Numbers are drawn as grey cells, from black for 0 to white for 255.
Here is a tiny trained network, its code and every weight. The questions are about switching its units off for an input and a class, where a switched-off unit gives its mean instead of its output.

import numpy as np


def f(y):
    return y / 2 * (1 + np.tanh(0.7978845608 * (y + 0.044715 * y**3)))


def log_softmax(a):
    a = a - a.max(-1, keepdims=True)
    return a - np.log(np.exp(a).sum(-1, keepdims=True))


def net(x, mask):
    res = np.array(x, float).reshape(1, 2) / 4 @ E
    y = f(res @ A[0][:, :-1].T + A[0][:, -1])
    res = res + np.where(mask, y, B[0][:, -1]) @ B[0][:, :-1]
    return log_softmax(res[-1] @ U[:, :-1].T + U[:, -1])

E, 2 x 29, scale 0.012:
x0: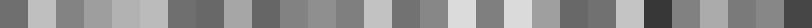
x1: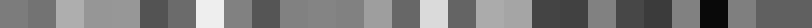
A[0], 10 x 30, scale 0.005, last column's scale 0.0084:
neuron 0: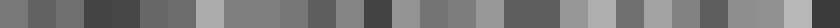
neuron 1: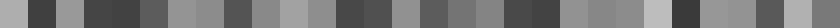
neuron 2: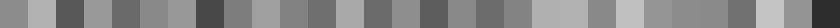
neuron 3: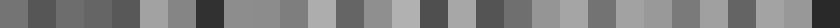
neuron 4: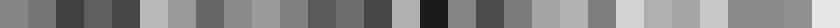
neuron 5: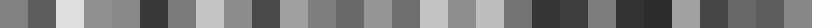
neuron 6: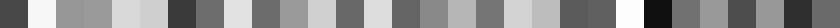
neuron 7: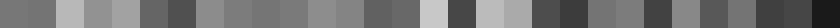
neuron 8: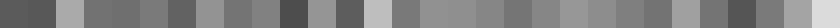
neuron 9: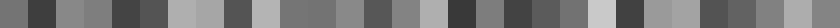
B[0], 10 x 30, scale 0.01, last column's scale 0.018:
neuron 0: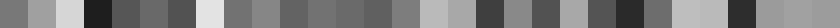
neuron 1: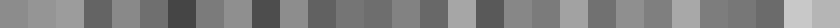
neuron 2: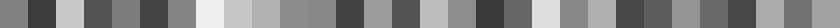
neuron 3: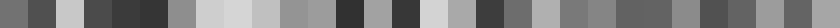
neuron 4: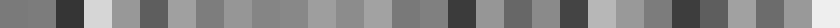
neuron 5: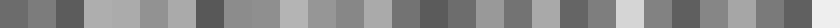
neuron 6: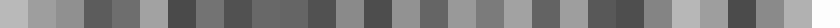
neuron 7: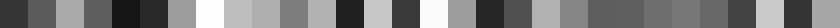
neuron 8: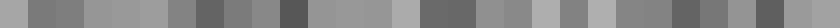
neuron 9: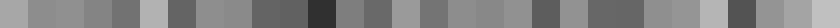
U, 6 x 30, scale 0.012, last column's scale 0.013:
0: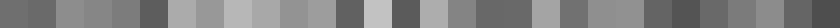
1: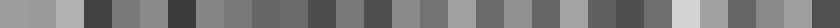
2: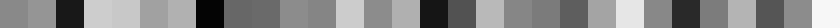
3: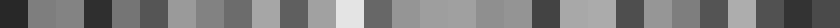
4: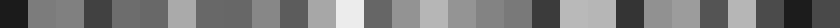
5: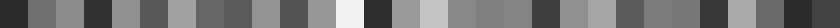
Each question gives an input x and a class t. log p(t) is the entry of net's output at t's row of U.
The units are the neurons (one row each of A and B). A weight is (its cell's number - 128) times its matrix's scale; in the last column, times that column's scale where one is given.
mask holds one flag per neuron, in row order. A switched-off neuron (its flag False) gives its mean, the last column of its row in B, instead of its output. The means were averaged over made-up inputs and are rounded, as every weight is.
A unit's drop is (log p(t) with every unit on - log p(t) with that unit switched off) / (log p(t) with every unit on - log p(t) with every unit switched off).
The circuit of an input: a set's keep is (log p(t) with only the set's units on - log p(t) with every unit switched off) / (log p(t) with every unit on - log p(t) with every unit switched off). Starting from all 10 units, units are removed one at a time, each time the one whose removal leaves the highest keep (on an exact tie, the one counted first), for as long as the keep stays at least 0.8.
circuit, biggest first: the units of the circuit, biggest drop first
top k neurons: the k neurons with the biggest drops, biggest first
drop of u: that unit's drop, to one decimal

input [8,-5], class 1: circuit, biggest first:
[neuron 6]
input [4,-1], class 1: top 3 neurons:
[neuron 5; neuron 6; neuron 4]
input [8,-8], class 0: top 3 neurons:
[neuron 4; neuron 3; neuron 2]
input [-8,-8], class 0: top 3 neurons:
[neuron 4; neuron 6; neuron 3]
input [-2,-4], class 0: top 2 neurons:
[neuron 5; neuron 3]
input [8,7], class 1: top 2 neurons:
[neuron 6; neuron 4]
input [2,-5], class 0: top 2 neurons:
[neuron 3; neuron 2]
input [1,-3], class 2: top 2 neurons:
[neuron 7; neuron 0]
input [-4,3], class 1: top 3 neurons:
[neuron 4; neuron 9; neuron 0]
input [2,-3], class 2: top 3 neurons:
[neuron 7; neuron 0; neuron 4]
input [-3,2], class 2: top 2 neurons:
[neuron 6; neuron 5]
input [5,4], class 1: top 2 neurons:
[neuron 6; neuron 4]
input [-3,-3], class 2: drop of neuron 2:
0.1
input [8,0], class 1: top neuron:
[neuron 6]
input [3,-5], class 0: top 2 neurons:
[neuron 3; neuron 2]
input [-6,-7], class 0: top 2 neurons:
[neuron 4; neuron 6]
